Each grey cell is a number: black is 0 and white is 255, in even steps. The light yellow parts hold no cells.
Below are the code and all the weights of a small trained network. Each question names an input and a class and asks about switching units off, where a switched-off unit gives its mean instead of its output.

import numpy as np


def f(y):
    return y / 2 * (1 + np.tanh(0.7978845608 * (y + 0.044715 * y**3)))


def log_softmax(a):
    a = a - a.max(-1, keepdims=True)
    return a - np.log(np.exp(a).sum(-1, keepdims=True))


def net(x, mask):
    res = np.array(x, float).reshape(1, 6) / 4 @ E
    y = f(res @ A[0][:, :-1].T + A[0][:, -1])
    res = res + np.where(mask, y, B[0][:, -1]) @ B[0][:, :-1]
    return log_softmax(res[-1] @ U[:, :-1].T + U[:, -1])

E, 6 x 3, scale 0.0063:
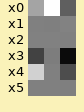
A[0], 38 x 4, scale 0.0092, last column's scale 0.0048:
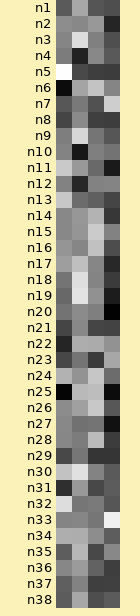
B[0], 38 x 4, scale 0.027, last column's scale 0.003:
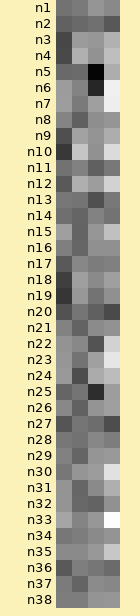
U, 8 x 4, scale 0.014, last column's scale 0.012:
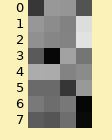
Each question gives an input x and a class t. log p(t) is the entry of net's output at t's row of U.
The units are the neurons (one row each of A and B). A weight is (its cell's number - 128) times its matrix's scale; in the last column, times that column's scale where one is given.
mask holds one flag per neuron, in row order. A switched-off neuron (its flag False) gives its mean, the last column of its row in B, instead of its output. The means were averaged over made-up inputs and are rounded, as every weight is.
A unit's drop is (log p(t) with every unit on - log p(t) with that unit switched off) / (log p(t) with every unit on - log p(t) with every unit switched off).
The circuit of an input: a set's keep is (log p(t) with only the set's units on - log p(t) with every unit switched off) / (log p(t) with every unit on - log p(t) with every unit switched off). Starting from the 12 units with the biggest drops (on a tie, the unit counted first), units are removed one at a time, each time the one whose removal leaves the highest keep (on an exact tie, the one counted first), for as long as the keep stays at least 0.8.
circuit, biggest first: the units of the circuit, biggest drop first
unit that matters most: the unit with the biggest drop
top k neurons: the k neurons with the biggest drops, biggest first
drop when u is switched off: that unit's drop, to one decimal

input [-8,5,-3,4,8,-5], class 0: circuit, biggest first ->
[n10]
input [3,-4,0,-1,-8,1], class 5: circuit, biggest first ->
[n25, n6]
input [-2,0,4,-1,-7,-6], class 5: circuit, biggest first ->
[n6, n25]
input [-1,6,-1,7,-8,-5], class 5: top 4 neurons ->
[n6, n25, n22, n24]
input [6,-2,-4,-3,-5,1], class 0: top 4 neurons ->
[n19, n18, n3, n9]
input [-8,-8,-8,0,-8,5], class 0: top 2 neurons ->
[n10, n4]
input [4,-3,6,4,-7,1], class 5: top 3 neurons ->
[n25, n6, n22]
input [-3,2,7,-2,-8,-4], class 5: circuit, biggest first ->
[n6, n25]
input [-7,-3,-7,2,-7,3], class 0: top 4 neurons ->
[n10, n4, n12, n5]
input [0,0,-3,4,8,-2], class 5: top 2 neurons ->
[n5, n13]
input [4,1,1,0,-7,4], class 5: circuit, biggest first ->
[n25, n6]
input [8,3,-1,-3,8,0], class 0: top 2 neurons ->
[n30, n3]
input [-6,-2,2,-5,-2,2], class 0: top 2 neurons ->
[n10, n4]
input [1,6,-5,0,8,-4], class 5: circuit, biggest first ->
[n5]
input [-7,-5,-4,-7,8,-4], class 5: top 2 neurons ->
[n5, n32]
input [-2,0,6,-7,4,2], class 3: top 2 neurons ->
[n24, n6]
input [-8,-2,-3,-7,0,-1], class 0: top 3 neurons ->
[n10, n4, n12]
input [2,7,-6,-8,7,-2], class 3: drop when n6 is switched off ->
0.1
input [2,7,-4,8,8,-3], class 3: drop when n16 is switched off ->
0.0
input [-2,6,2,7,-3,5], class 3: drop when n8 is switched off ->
0.2
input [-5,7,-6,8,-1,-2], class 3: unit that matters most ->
n29
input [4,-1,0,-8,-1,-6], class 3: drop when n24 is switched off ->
0.2
